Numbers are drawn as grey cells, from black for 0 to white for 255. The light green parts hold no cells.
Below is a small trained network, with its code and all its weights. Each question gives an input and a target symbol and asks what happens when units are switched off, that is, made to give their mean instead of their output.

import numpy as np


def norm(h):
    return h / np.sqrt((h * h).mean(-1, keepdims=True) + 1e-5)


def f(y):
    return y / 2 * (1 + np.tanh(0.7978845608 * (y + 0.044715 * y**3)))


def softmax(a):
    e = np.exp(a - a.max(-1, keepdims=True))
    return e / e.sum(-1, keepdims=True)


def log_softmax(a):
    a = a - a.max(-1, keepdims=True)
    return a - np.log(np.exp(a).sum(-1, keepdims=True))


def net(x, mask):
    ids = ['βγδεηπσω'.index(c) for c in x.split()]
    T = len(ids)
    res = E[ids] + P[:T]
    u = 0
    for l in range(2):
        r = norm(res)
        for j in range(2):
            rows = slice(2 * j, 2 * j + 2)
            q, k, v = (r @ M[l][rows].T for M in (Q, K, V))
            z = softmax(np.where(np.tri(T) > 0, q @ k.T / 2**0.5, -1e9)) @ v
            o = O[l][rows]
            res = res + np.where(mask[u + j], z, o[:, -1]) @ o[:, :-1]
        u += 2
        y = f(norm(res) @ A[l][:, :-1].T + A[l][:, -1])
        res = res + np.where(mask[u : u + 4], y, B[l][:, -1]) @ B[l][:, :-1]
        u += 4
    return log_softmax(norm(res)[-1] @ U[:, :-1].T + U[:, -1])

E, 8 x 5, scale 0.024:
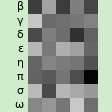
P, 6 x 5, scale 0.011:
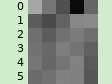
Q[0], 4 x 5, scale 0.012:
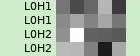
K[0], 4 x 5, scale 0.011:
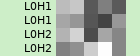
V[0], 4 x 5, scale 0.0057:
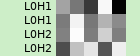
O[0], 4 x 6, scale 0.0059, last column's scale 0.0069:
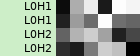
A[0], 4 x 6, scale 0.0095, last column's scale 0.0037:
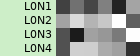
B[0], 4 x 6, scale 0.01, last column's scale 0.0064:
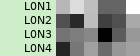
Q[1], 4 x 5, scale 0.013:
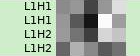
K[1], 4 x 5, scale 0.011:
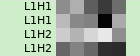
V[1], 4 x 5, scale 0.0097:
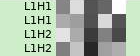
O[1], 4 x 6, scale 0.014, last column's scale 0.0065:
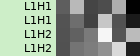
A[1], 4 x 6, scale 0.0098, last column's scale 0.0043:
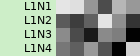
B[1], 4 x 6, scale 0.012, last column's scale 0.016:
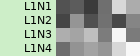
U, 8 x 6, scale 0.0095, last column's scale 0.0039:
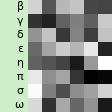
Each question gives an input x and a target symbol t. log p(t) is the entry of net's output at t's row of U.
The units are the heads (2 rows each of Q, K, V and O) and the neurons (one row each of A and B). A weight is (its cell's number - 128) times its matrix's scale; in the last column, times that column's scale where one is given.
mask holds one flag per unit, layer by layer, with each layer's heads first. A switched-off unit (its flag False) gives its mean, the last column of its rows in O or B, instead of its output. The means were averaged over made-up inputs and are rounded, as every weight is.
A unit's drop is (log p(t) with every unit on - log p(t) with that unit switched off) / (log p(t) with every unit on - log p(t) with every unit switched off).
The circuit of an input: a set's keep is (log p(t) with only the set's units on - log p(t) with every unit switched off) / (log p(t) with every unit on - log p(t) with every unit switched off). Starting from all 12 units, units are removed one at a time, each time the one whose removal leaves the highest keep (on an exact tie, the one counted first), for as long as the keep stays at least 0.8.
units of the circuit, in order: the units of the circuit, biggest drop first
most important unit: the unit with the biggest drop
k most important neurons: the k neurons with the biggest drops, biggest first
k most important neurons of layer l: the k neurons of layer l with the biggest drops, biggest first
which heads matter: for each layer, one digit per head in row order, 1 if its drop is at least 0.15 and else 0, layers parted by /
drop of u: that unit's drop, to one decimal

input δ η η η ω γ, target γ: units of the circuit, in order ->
(L1H1 L0N1)
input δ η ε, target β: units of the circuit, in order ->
(L0H1 L1H2 L1H1)
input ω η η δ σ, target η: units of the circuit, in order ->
(L0H1 L1H1 L0N3 L1N1)
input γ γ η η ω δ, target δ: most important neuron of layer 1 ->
(L1N1)
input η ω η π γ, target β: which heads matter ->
10 / 10
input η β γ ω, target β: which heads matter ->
10 / 10
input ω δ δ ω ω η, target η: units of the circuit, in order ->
(L1H2 L1H1)
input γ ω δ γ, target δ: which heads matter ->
10 / 10
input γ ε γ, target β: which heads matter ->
10 / 01
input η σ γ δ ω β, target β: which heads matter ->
11 / 10
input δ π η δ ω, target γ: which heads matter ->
11 / 01
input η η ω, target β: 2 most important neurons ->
(L0N2 L1N1)
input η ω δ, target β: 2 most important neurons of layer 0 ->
(L0N2 L0N1)
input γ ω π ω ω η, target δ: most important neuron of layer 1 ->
(L1N1)
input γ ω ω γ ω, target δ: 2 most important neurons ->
(L1N2 L1N4)
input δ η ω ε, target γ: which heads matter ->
10 / 10
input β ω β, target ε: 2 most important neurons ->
(L0N2 L0N4)
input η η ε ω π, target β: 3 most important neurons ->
(L0N2 L0N1 L1N4)
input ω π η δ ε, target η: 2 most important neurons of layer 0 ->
(L0N3 L0N4)
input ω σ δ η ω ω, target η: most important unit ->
L0H1
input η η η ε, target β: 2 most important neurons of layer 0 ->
(L0N1 L0N4)
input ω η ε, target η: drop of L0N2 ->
-0.1
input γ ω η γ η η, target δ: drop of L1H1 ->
1.1
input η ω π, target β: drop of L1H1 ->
0.7
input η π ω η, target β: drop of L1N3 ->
0.0
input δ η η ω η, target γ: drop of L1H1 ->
1.3
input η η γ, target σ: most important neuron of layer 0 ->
(L0N2)
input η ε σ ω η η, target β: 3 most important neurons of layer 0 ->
(L0N2 L0N1 L0N3)
